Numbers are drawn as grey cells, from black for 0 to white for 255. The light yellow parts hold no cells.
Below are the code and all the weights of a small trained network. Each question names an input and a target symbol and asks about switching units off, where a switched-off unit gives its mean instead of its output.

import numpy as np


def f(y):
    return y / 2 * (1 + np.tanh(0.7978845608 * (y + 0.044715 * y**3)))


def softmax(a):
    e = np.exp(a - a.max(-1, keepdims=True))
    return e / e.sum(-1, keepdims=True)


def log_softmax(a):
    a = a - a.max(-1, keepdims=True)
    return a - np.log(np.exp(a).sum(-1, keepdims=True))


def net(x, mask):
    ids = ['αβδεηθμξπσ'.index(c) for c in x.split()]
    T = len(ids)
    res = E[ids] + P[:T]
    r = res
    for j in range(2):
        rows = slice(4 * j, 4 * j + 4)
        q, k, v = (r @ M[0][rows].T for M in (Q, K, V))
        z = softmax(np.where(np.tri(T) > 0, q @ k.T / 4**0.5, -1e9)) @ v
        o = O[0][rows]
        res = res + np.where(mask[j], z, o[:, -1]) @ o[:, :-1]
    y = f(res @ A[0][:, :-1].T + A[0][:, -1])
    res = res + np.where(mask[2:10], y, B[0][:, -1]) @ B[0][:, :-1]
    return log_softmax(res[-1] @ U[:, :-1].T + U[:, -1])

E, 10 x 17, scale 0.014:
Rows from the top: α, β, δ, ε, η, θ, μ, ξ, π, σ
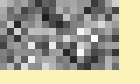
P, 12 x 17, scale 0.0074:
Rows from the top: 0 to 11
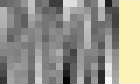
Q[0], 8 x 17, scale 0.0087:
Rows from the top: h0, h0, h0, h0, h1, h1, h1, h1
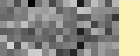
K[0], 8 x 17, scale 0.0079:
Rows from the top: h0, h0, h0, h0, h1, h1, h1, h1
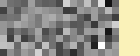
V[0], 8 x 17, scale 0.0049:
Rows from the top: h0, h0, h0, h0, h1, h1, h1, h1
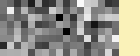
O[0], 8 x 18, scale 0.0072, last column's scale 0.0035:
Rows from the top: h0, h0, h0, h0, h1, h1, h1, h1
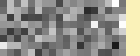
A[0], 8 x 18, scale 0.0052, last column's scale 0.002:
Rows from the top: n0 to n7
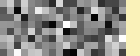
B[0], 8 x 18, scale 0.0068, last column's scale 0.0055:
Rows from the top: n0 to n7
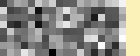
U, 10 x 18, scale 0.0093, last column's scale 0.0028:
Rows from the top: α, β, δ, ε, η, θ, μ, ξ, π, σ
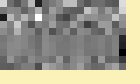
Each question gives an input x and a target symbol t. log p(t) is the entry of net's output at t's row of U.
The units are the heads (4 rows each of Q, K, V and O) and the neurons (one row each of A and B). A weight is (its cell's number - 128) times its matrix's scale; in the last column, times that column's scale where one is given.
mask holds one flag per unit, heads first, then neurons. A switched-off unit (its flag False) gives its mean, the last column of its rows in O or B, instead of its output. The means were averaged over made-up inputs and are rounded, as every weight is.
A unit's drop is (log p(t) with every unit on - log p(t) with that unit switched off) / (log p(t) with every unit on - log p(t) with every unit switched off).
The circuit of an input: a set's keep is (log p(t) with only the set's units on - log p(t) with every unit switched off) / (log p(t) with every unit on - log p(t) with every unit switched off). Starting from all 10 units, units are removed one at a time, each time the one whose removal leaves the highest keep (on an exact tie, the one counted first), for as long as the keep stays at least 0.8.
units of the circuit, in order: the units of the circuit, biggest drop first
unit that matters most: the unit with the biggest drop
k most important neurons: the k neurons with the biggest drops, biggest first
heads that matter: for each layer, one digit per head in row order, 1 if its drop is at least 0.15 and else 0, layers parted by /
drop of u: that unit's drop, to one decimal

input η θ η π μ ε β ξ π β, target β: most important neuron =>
n1
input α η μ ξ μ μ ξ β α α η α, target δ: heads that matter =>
10
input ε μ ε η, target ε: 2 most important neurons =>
n5, n2
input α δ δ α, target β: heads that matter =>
01
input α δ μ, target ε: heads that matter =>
11
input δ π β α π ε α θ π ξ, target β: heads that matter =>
11
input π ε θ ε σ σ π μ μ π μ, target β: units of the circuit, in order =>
h0, n4
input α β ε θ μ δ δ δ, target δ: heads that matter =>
11
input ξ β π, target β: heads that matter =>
10
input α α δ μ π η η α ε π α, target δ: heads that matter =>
01
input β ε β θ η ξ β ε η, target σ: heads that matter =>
11
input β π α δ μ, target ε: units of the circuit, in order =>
h1, h0, n5
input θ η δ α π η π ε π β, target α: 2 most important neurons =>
n3, n5
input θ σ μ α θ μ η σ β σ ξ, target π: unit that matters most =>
h1
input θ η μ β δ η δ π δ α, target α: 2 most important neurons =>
n0, n4
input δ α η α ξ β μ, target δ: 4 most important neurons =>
n3, n1, n6, n7
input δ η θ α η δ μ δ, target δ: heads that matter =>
01
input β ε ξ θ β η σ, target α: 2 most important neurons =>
n1, n6
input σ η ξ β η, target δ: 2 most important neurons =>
n3, n1
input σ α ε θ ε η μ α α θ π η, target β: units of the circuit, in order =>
h0
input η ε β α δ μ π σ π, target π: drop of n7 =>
0.1
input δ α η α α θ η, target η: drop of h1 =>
0.4
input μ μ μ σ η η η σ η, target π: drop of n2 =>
0.2
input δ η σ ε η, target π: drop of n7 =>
0.1
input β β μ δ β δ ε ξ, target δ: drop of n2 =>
0.1
